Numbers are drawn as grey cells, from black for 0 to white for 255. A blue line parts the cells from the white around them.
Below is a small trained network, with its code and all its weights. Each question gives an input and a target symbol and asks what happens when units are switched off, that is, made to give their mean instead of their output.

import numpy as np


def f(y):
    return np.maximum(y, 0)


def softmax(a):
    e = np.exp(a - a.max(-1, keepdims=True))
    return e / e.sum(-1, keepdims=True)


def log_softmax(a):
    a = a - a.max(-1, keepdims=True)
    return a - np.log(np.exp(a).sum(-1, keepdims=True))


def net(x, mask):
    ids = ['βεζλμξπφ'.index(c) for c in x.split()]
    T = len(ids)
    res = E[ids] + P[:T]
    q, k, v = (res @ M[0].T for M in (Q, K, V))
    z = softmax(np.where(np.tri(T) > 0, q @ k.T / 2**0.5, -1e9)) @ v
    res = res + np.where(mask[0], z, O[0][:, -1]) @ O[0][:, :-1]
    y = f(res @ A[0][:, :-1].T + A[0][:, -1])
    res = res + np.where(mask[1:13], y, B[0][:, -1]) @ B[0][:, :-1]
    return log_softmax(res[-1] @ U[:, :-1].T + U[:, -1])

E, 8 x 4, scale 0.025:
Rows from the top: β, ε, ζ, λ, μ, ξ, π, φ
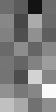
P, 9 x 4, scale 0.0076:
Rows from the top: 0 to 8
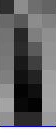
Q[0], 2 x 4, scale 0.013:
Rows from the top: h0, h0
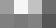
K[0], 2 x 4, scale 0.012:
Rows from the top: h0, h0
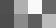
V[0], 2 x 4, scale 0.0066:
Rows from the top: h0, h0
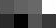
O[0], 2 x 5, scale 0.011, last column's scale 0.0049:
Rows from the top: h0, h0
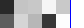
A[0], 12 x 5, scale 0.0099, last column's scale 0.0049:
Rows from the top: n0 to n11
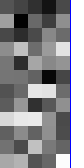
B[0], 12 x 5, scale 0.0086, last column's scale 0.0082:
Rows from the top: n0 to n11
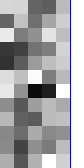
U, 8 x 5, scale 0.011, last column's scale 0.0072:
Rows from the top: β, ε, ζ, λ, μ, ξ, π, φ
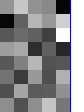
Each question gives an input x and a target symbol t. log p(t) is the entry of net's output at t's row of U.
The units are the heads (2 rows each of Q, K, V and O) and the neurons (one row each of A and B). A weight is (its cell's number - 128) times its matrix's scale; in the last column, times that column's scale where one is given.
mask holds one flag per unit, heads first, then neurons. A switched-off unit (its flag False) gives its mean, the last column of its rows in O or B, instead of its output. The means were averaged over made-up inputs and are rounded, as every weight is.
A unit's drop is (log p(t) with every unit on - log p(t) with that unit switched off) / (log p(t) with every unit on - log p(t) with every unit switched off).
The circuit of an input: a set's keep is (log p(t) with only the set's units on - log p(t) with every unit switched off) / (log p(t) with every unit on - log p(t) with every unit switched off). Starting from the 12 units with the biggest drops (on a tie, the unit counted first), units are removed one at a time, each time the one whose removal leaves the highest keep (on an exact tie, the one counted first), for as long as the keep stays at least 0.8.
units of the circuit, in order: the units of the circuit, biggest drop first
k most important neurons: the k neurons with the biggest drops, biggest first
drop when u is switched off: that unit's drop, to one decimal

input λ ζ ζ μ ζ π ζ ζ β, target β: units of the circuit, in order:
n0, h0, n5
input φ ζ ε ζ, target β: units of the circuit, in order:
h0, n0, n1, n5
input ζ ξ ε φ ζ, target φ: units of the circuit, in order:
h0, n2
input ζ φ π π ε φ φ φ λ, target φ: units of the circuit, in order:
h0
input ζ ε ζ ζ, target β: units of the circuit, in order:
h0, n5, n0
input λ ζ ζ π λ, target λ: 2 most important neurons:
n6, n4
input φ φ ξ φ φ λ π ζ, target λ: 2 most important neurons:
n6, n11
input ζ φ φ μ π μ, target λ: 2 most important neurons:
n6, n11
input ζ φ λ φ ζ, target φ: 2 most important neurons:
n2, n6
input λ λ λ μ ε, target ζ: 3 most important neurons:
n6, n11, n5
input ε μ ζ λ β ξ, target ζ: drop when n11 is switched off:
0.1
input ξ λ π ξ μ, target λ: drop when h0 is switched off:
0.6
